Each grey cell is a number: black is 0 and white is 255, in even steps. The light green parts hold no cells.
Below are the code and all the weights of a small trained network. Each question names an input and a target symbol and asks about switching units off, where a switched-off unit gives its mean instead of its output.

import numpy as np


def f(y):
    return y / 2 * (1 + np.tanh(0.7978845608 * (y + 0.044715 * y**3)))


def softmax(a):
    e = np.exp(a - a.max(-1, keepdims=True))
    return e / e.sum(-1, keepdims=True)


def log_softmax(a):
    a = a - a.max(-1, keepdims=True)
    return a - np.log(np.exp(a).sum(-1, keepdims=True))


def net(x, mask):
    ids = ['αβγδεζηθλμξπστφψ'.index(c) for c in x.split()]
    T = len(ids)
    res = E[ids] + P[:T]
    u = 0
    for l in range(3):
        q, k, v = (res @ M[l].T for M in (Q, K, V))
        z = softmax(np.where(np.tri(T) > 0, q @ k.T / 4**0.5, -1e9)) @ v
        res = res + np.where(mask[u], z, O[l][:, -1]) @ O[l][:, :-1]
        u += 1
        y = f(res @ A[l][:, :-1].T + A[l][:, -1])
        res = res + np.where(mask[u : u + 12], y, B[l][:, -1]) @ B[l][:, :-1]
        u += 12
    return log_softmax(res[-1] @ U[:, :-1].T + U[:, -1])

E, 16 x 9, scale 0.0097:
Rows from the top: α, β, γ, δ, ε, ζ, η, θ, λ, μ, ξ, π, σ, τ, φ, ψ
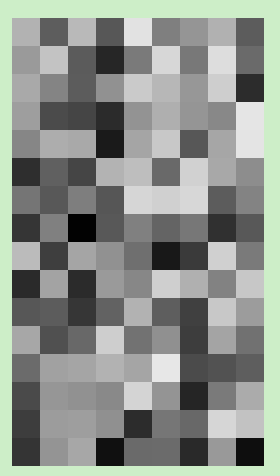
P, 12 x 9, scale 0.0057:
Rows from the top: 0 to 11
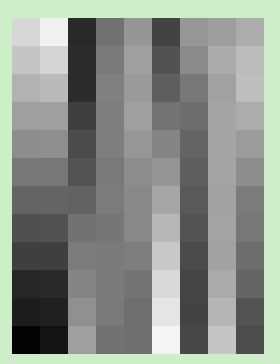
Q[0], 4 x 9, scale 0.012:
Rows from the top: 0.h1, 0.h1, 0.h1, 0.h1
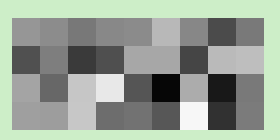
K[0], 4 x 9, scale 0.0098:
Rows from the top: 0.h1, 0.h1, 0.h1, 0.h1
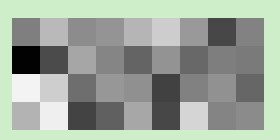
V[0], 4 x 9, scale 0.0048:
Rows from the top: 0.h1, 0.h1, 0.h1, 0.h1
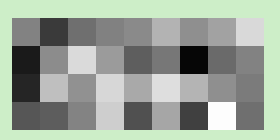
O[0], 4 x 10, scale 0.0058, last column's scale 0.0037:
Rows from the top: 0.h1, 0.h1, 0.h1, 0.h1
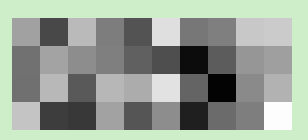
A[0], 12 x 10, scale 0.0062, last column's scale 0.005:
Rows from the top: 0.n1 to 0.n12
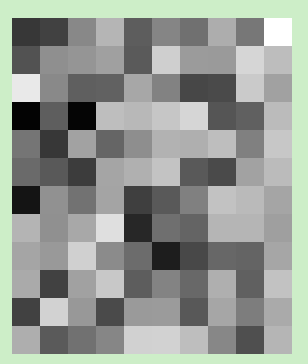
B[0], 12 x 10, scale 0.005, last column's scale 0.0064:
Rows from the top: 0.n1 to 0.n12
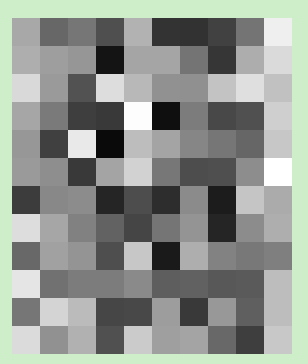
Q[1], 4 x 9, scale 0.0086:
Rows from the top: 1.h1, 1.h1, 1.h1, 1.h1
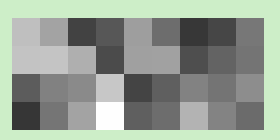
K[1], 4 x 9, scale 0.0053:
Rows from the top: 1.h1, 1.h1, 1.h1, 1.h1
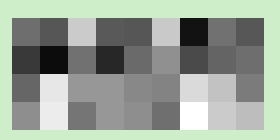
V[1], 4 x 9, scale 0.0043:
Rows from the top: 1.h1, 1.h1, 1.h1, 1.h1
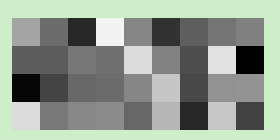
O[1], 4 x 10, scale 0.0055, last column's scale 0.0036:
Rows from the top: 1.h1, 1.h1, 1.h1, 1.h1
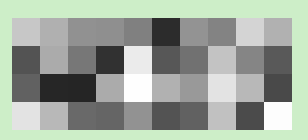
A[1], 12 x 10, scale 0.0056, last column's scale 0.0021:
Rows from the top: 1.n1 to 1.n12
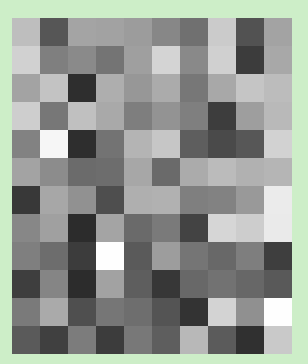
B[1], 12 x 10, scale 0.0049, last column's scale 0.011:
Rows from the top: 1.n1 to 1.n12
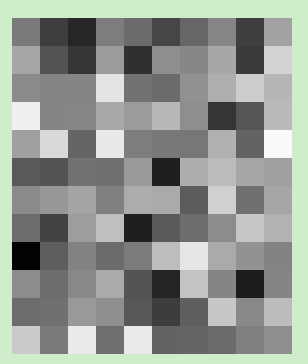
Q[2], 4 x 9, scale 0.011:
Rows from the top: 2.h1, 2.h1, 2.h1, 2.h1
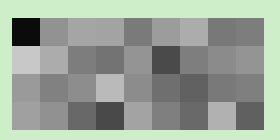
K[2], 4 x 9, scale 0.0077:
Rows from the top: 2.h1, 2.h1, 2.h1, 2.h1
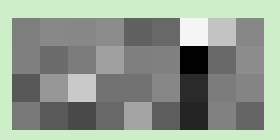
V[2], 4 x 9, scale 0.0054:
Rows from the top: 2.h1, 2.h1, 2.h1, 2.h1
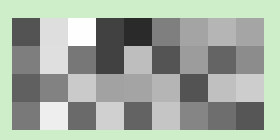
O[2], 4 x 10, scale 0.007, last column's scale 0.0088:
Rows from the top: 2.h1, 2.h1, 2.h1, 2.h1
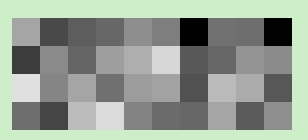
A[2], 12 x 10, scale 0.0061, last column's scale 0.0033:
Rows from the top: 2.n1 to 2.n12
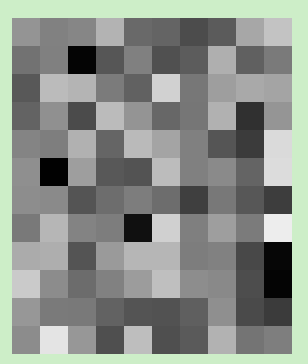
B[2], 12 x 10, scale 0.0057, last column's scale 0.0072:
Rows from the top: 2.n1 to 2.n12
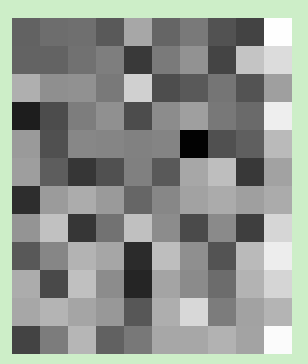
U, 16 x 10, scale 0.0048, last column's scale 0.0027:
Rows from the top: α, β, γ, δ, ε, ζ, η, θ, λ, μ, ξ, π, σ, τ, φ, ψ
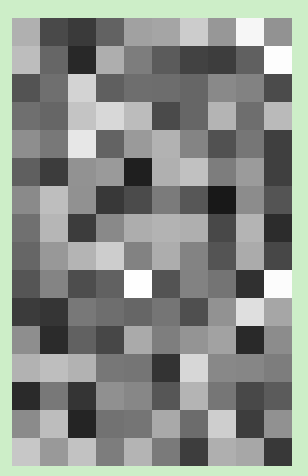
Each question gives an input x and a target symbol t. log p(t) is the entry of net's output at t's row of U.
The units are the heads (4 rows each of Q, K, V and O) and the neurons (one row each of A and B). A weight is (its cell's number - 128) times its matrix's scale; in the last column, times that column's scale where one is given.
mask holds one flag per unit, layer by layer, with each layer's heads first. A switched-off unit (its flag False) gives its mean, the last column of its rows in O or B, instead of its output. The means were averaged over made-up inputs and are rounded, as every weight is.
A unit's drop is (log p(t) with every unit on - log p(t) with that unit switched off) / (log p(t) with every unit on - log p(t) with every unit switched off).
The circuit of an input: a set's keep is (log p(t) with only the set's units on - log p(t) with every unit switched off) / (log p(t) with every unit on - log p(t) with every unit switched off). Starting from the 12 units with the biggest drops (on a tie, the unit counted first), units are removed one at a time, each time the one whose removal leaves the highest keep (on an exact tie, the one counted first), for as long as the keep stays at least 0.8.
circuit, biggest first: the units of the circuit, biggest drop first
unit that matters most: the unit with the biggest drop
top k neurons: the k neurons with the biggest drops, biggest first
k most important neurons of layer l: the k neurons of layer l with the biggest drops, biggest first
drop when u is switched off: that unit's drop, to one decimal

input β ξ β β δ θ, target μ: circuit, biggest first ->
0.h1; 0.n4; 2.n10
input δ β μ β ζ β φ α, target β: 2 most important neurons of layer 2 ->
2.n12; 2.n5
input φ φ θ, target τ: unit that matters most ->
0.n8
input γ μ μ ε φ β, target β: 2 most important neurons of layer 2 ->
2.n12; 2.n8
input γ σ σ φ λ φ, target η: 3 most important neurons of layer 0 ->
0.n8; 0.n7; 0.n1
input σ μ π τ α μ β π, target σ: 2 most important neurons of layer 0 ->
0.n1; 0.n10
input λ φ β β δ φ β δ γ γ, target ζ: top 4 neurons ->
1.n2; 2.n9; 2.n10; 2.n4
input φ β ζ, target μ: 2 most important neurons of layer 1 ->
1.n2; 1.n12
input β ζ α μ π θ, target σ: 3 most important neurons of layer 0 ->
0.n4; 0.n10; 0.n1
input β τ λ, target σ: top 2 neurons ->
2.n11; 0.n8
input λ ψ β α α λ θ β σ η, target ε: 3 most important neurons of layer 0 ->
0.n5; 0.n12; 0.n3
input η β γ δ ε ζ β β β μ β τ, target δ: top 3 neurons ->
1.n5; 0.n6; 0.n5
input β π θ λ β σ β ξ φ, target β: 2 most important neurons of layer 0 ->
0.n8; 0.n4
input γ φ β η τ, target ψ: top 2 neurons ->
1.n2; 0.n11
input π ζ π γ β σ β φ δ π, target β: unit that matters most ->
0.h1
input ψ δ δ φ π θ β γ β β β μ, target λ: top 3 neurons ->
1.n5; 2.n9; 0.n6
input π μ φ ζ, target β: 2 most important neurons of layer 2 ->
2.n12; 2.n5
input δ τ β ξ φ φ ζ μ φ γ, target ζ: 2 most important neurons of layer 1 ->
1.n2; 1.n1
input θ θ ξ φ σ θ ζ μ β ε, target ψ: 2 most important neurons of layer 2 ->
2.n3; 2.n4
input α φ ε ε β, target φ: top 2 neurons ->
2.n8; 0.n4
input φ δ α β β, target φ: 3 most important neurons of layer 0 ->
0.n4; 0.n1; 0.n6
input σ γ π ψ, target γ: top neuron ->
2.n12
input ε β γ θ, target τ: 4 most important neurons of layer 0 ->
0.n5; 0.n2; 0.n4; 0.n12
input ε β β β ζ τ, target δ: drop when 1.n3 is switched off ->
0.1
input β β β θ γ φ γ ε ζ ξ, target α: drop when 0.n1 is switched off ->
0.2
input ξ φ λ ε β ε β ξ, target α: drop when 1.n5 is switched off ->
0.1
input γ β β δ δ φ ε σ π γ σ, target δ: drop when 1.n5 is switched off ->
0.3
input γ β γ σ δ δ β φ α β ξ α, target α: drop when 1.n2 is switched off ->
0.1
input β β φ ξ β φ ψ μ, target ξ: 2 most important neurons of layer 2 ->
2.n2; 2.n12
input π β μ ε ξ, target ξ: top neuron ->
1.n4
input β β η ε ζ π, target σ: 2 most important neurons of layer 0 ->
0.n10; 0.n1
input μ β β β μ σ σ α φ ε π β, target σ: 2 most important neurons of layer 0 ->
0.n1; 0.n10
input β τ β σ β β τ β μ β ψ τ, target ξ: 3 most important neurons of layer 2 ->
2.n2; 2.n12; 2.n8
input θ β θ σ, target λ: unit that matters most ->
2.n9
